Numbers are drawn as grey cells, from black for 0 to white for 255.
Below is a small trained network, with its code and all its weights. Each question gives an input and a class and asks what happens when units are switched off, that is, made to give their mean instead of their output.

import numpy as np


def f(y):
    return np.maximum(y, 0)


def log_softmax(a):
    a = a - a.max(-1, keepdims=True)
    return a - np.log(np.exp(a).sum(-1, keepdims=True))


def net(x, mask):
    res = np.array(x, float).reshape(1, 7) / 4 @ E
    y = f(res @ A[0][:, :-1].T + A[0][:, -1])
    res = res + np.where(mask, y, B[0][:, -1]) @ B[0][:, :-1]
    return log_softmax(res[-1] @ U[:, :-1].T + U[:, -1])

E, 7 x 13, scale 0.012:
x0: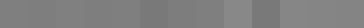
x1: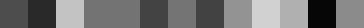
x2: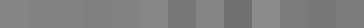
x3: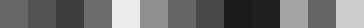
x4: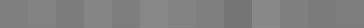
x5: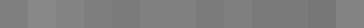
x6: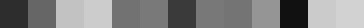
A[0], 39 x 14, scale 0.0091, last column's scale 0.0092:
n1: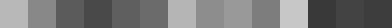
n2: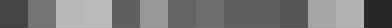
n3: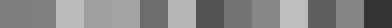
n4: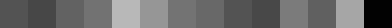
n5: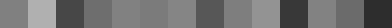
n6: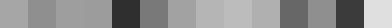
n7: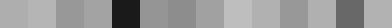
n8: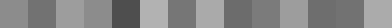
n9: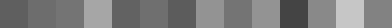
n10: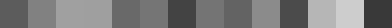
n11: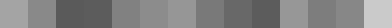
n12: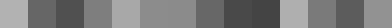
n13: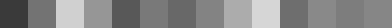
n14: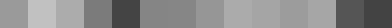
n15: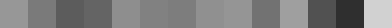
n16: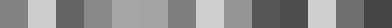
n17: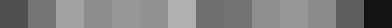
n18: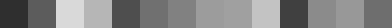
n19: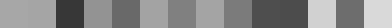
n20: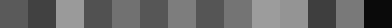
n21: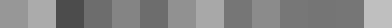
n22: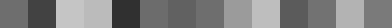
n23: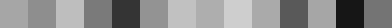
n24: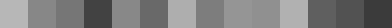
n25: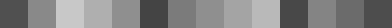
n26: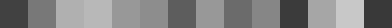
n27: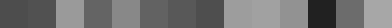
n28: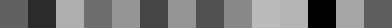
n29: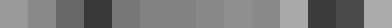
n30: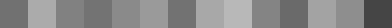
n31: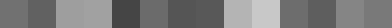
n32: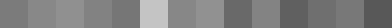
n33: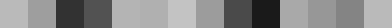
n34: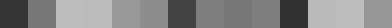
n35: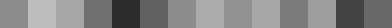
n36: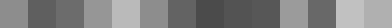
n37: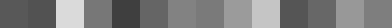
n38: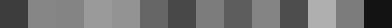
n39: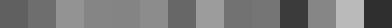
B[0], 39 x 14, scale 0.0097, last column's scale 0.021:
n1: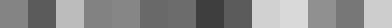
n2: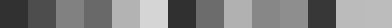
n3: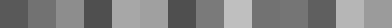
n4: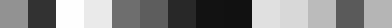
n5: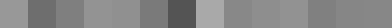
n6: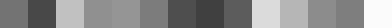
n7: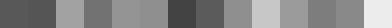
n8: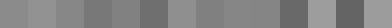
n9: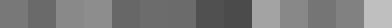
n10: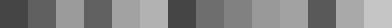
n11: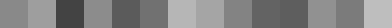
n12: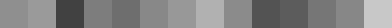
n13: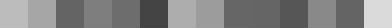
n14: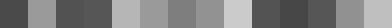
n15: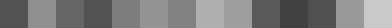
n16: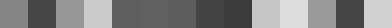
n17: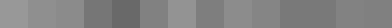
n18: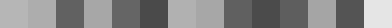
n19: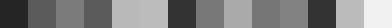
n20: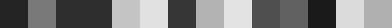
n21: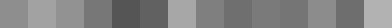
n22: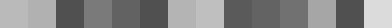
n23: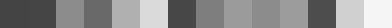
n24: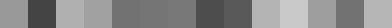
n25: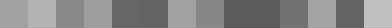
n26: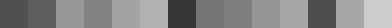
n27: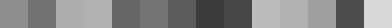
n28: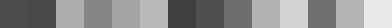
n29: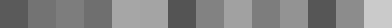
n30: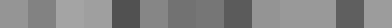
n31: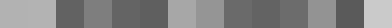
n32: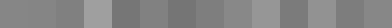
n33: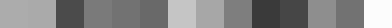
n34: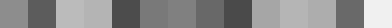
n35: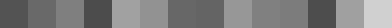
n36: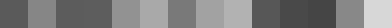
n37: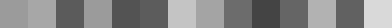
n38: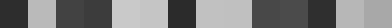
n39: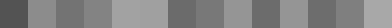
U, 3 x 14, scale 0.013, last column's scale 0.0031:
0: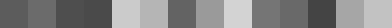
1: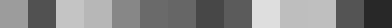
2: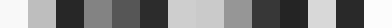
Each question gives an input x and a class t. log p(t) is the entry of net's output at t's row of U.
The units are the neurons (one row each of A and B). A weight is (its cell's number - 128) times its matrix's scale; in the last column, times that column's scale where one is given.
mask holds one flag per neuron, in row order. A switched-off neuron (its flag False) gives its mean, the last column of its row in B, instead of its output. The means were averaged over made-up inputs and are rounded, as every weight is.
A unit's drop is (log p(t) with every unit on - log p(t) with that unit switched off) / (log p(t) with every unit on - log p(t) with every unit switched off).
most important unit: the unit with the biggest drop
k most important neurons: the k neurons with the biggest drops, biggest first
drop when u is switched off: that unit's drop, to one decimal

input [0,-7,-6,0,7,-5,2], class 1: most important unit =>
n16
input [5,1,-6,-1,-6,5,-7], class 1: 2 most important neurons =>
[n1; n24]
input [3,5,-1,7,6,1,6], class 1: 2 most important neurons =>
[n4; n34]
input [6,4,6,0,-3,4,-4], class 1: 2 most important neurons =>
[n27; n19]
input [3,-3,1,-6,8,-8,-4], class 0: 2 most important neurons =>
[n14; n23]
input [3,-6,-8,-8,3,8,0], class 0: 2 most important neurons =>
[n14; n23]
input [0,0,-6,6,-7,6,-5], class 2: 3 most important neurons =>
[n33; n23; n19]
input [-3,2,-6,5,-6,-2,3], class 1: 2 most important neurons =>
[n4; n19]
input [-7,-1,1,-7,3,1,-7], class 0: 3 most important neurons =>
[n14; n23; n15]
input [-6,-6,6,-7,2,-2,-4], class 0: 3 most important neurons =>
[n14; n23; n19]
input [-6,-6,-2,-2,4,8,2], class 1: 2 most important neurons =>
[n16; n20]
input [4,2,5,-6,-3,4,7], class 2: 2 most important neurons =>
[n18; n22]
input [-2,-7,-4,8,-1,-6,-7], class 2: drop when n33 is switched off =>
0.3
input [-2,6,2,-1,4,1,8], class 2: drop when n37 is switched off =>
0.1
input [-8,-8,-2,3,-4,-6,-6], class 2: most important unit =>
n33
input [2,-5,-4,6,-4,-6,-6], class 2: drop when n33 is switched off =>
0.2
